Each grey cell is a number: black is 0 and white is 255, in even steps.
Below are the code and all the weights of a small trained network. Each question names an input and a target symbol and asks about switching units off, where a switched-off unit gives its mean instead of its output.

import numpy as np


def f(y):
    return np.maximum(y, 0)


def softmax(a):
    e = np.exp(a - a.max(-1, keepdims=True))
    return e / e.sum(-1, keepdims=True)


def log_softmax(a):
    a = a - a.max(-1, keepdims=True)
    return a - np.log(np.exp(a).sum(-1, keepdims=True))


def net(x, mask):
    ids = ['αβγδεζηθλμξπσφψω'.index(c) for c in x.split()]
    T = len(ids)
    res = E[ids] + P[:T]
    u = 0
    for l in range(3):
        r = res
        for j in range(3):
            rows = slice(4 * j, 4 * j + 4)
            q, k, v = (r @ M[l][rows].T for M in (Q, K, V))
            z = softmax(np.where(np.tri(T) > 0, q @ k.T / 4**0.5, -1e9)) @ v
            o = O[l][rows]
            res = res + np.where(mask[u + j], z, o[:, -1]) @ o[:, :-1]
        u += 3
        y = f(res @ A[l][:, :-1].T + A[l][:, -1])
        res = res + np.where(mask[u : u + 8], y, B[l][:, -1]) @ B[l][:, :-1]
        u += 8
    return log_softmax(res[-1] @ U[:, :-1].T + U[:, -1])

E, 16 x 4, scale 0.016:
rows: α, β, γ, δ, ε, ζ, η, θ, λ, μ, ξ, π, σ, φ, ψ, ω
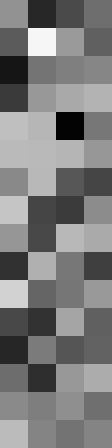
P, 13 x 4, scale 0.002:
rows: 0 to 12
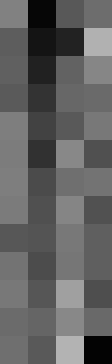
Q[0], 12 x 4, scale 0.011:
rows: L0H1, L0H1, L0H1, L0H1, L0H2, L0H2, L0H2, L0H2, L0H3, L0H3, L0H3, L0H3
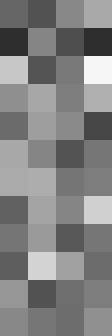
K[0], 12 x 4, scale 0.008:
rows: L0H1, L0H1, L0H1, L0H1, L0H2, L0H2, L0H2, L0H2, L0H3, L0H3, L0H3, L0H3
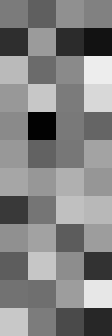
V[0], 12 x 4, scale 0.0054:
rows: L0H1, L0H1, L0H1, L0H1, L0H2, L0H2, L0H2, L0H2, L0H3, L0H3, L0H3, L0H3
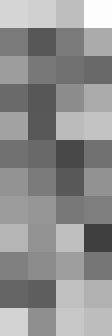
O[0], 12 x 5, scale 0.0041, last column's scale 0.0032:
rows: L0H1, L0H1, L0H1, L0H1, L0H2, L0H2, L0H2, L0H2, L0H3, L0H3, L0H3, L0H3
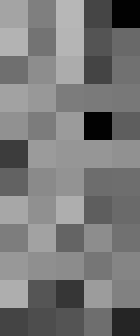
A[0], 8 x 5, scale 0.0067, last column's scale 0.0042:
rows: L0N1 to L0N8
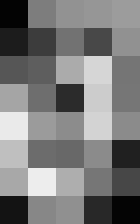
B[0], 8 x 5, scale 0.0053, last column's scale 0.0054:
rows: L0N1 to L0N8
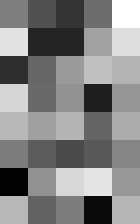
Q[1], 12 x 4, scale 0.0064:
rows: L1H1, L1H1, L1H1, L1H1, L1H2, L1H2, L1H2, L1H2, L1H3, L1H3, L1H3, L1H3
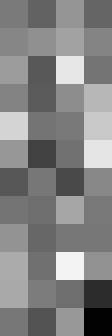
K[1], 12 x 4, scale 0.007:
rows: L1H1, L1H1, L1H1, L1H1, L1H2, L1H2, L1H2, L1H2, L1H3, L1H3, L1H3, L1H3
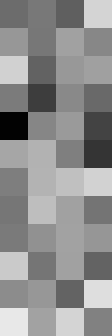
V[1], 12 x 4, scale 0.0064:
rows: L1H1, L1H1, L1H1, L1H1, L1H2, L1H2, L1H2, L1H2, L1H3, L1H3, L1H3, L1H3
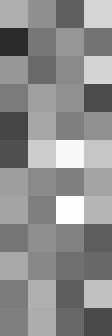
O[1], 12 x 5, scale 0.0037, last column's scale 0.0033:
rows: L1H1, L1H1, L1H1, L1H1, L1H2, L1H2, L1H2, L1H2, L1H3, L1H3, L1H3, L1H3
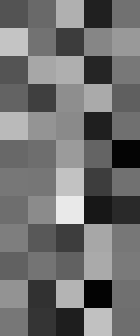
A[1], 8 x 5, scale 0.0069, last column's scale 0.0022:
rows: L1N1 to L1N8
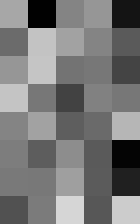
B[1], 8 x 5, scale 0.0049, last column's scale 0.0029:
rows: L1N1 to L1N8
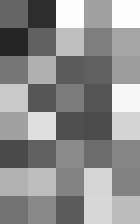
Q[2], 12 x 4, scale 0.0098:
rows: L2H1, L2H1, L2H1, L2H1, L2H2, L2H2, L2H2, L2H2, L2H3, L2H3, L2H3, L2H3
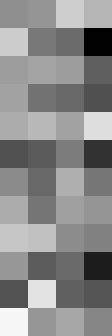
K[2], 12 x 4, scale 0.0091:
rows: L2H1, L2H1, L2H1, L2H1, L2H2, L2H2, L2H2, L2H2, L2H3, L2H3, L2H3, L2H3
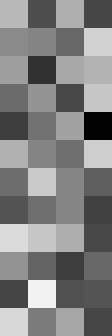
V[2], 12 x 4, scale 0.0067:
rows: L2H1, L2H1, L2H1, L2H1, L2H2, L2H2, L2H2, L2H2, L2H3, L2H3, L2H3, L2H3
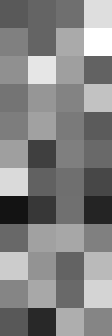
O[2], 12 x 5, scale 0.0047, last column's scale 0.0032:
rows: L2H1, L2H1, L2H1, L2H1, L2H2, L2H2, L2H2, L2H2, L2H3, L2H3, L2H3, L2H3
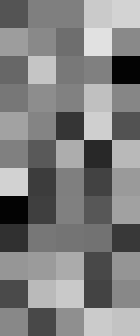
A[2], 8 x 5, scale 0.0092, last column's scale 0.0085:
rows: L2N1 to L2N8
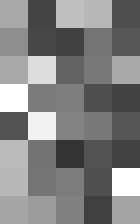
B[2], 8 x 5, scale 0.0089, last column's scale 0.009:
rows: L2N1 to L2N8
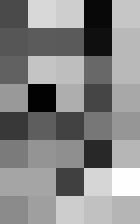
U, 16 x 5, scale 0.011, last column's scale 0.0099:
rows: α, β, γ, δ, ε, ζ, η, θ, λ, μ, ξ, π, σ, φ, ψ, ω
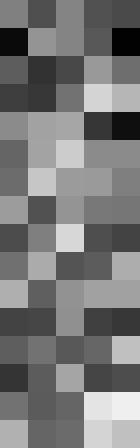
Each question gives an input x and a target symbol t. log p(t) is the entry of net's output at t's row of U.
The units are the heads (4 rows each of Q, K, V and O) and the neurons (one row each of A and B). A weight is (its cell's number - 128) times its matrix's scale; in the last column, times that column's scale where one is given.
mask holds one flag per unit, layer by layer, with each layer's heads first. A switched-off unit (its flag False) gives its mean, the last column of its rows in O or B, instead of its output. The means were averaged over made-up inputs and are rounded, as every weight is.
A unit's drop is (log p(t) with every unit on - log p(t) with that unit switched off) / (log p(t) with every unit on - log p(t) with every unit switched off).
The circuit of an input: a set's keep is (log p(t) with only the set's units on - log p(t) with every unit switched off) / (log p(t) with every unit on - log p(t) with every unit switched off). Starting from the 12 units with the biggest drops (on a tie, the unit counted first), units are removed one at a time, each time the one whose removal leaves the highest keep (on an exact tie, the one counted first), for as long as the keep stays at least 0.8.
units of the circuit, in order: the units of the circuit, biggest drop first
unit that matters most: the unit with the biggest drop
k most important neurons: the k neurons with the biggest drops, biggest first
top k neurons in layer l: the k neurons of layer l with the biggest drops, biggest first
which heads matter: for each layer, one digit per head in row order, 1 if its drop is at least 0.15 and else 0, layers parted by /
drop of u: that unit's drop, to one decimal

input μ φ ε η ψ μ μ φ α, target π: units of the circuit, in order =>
L2N2, L2N4, L0N4, L2H2
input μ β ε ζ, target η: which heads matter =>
000 / 010 / 010
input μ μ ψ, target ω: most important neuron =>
L2N1
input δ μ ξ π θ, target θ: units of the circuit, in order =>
L2N4, L0N4, L1N4
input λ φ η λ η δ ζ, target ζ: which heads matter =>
100 / 000 / 000
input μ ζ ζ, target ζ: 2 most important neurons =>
L2N3, L2N7
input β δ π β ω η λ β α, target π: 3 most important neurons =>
L2N1, L2N2, L1N1
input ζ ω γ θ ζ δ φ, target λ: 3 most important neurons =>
L2N1, L1N1, L2N7
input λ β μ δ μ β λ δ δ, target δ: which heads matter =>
000 / 000 / 010
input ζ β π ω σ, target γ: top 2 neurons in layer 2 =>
L2N1, L2N3
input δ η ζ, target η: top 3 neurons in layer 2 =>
L2N4, L2N2, L2N3
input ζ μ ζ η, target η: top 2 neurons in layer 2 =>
L2N3, L2N8
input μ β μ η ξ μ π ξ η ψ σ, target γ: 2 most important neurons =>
L0N2, L2N1
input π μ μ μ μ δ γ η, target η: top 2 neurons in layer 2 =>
L2N3, L2N2
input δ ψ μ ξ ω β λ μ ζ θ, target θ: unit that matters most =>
L2N4
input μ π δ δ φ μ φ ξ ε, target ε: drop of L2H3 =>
0.2
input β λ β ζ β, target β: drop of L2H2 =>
0.1
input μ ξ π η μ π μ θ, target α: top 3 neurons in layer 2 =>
L2N4, L2N2, L2N6
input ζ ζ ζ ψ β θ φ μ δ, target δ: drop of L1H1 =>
0.1
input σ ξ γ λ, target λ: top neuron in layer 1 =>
L1N1
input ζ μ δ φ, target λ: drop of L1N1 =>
0.4
